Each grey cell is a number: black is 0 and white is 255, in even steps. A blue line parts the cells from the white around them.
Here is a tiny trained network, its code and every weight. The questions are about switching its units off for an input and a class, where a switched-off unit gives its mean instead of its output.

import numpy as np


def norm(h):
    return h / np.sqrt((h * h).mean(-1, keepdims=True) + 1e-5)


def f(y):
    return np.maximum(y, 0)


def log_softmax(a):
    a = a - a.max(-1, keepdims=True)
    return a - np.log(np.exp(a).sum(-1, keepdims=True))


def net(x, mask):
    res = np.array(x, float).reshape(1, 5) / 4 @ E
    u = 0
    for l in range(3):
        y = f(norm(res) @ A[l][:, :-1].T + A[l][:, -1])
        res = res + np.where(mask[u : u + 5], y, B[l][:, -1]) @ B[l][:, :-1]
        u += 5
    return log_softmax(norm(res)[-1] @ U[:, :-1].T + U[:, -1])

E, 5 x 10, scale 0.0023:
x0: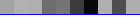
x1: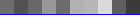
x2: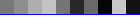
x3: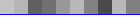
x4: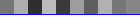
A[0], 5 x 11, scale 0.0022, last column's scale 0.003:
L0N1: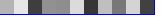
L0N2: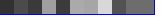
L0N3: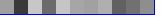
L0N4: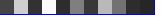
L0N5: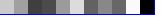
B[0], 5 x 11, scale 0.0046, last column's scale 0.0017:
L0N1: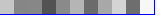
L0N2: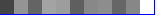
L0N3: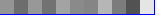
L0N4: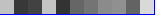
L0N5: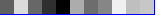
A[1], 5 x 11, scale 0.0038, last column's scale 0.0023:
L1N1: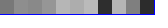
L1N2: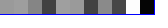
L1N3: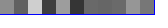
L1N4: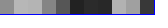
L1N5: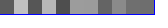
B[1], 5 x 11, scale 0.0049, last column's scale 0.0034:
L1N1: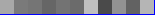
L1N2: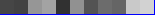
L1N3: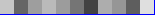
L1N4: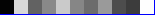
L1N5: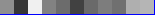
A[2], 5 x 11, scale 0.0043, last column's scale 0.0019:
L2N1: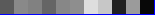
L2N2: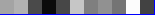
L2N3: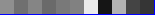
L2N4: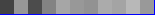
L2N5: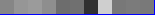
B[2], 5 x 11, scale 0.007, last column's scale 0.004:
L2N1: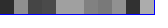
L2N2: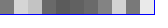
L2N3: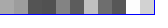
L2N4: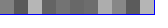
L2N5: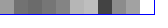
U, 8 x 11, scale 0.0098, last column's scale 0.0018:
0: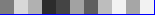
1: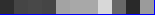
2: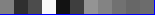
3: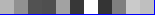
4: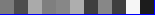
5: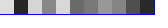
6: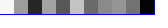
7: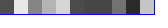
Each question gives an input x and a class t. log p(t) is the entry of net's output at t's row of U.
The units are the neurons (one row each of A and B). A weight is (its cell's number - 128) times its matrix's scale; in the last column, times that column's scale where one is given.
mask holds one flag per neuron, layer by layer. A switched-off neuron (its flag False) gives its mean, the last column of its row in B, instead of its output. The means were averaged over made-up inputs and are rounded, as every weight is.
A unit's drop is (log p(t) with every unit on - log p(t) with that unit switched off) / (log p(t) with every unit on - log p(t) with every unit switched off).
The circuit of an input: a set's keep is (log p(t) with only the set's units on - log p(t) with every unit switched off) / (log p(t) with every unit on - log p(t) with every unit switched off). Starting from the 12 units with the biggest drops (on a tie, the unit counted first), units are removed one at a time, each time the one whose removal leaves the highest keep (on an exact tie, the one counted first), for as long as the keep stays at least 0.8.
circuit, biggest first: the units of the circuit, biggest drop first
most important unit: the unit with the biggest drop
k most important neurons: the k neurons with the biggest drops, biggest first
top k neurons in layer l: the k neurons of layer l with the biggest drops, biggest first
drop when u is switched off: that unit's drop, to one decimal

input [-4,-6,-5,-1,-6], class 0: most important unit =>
L0N5
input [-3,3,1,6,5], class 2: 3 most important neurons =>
[L0N4, L2N5, L1N5]
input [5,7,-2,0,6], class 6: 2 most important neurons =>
[L0N4, L1N4]
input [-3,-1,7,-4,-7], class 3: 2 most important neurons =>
[L2N3, L1N1]
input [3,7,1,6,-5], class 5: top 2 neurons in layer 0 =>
[L0N3, L0N5]
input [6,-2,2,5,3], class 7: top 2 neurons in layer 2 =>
[L2N2, L2N3]
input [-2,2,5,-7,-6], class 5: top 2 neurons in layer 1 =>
[L1N3, L1N4]
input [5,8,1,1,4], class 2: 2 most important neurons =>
[L0N4, L0N2]
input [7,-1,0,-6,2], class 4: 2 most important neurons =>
[L2N5, L2N2]
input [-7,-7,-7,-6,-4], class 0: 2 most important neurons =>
[L1N4, L2N2]
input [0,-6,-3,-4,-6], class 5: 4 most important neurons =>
[L1N3, L2N3, L0N5, L0N3]
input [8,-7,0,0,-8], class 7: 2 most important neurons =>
[L1N4, L2N3]
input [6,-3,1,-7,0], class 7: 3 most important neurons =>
[L1N4, L2N3, L1N5]
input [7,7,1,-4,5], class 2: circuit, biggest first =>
[L0N4]
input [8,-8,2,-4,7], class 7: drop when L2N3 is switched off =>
0.1
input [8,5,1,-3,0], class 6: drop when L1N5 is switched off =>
0.2
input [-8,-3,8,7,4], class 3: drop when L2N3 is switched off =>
0.3
